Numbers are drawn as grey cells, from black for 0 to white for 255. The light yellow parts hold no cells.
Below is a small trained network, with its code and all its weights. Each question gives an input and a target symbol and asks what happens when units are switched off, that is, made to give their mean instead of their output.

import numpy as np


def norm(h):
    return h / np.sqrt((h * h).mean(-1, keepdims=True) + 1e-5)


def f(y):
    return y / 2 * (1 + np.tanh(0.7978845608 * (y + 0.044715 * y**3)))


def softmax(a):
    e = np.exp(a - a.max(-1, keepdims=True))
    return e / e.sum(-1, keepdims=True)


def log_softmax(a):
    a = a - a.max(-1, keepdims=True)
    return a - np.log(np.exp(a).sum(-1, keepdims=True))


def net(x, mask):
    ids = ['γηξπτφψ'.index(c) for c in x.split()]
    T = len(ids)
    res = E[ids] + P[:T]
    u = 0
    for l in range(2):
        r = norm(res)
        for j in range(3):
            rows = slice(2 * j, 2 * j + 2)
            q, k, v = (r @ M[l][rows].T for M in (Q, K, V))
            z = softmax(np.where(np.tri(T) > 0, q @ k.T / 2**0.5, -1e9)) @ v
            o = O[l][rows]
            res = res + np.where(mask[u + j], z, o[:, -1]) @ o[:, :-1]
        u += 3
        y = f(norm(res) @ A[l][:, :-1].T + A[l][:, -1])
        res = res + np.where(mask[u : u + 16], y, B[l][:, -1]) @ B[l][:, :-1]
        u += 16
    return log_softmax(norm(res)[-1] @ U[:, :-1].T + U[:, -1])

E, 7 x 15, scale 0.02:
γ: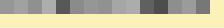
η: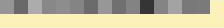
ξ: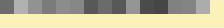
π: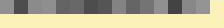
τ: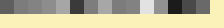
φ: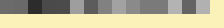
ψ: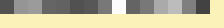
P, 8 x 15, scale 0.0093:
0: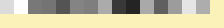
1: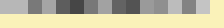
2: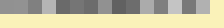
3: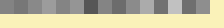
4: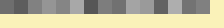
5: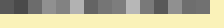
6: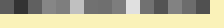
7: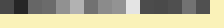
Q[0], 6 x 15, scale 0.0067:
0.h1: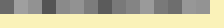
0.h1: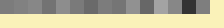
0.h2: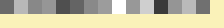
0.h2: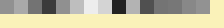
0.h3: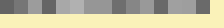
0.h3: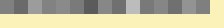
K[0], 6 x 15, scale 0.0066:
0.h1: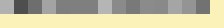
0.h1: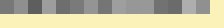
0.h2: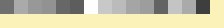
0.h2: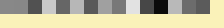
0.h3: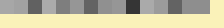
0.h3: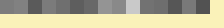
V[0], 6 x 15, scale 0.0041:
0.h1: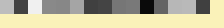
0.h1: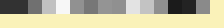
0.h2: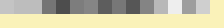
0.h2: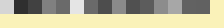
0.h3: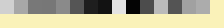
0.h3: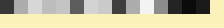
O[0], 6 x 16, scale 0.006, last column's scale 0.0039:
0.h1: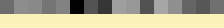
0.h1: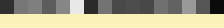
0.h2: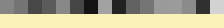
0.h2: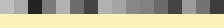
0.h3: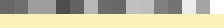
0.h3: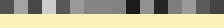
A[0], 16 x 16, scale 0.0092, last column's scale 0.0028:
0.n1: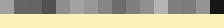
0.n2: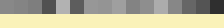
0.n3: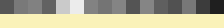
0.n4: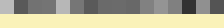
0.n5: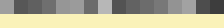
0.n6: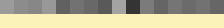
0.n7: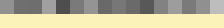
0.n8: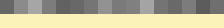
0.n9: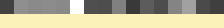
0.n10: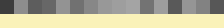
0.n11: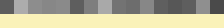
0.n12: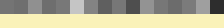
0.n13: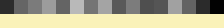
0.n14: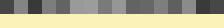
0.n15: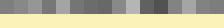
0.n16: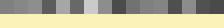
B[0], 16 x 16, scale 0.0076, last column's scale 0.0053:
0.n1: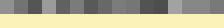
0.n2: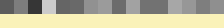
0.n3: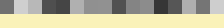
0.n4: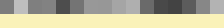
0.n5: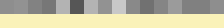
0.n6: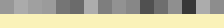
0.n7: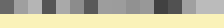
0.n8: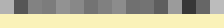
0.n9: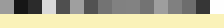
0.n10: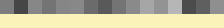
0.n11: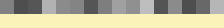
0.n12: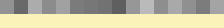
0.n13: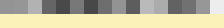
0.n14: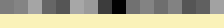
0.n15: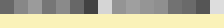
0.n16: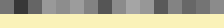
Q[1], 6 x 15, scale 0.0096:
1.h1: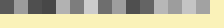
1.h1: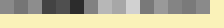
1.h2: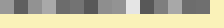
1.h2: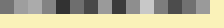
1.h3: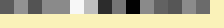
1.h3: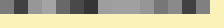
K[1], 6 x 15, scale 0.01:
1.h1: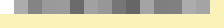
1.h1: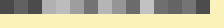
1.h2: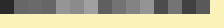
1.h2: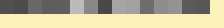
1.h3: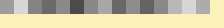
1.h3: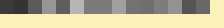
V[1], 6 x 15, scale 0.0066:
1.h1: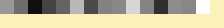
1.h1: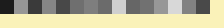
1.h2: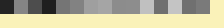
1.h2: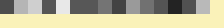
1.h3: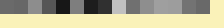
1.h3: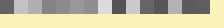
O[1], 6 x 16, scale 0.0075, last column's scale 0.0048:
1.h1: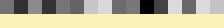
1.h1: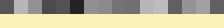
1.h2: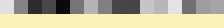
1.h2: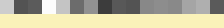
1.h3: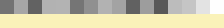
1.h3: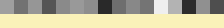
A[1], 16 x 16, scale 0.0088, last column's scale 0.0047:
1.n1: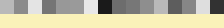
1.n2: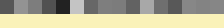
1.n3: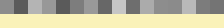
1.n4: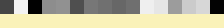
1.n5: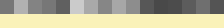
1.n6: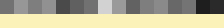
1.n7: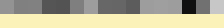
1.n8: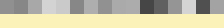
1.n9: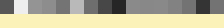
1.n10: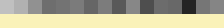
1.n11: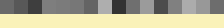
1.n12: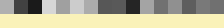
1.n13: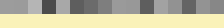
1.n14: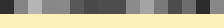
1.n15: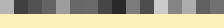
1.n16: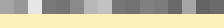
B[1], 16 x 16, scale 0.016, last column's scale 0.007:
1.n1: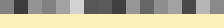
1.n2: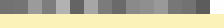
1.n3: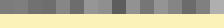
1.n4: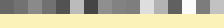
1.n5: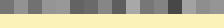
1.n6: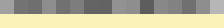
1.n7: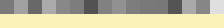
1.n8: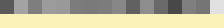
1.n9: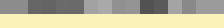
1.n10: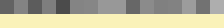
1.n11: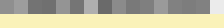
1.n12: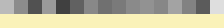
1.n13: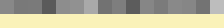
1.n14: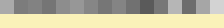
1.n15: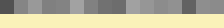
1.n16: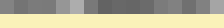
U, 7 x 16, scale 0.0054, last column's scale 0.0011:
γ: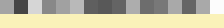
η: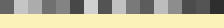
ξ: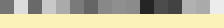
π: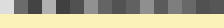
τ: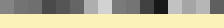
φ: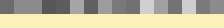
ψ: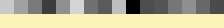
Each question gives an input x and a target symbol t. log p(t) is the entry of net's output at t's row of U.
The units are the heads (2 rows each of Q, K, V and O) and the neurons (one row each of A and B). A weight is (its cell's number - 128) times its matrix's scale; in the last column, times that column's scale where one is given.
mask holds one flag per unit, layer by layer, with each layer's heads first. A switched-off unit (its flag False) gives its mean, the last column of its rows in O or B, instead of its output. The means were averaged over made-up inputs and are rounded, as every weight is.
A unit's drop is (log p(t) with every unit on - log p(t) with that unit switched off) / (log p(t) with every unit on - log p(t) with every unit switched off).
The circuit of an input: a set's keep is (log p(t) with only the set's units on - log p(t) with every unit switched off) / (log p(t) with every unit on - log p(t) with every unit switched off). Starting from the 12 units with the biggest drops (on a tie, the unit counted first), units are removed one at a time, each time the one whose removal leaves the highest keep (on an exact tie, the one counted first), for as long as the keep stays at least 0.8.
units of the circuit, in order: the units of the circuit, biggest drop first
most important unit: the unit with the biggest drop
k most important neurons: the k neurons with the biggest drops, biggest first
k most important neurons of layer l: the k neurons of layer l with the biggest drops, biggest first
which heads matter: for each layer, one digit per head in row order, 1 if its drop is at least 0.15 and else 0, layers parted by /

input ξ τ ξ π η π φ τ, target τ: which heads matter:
000 / 100
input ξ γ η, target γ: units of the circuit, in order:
1.h3, 1.n1
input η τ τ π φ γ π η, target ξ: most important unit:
0.h1
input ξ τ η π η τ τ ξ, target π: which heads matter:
001 / 000
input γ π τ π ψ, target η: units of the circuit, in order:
0.h2, 1.n3, 1.n4
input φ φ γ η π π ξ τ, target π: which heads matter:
000 / 010
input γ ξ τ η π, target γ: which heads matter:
010 / 000
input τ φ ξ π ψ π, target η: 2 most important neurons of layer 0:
0.n9, 0.n11
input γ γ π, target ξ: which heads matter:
000 / 010
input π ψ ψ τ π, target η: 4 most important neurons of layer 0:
0.n11, 0.n7, 0.n2, 0.n16
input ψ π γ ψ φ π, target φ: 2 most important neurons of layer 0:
0.n2, 0.n9
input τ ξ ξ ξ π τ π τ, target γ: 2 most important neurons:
0.n3, 0.n9
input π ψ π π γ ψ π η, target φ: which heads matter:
000 / 101
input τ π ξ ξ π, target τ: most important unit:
0.h3
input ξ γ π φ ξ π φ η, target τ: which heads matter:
000 / 000
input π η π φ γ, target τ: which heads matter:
000 / 100
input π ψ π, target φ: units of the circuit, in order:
1.n4, 1.h1
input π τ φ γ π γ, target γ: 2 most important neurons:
0.n13, 0.n15
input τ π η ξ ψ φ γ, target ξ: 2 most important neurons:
0.n11, 0.n9
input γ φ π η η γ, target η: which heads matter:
100 / 001
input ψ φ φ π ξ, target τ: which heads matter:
000 / 110
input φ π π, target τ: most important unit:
1.h1
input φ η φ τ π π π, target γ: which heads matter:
001 / 001
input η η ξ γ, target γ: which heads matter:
000 / 011
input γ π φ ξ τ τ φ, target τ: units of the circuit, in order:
0.h1, 1.h1
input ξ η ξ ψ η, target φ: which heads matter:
000 / 100
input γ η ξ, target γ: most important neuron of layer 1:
1.n1
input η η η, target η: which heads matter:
110 / 001
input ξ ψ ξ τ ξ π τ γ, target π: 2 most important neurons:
0.n9, 1.n12
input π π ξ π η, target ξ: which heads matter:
000 / 000
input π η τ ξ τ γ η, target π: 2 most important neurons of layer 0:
0.n9, 0.n5
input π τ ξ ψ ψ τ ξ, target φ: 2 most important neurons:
1.n4, 0.n13
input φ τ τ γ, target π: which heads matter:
100 / 000
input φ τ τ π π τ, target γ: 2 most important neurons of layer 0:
0.n9, 0.n3
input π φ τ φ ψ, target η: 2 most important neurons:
1.n3, 1.n4
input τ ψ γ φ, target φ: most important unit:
0.h3
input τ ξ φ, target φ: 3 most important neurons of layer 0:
0.n9, 0.n8, 0.n7
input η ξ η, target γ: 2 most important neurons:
1.n1, 0.n9
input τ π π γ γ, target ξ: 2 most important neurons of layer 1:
1.n5, 1.n8
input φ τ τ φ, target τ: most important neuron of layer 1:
1.n4
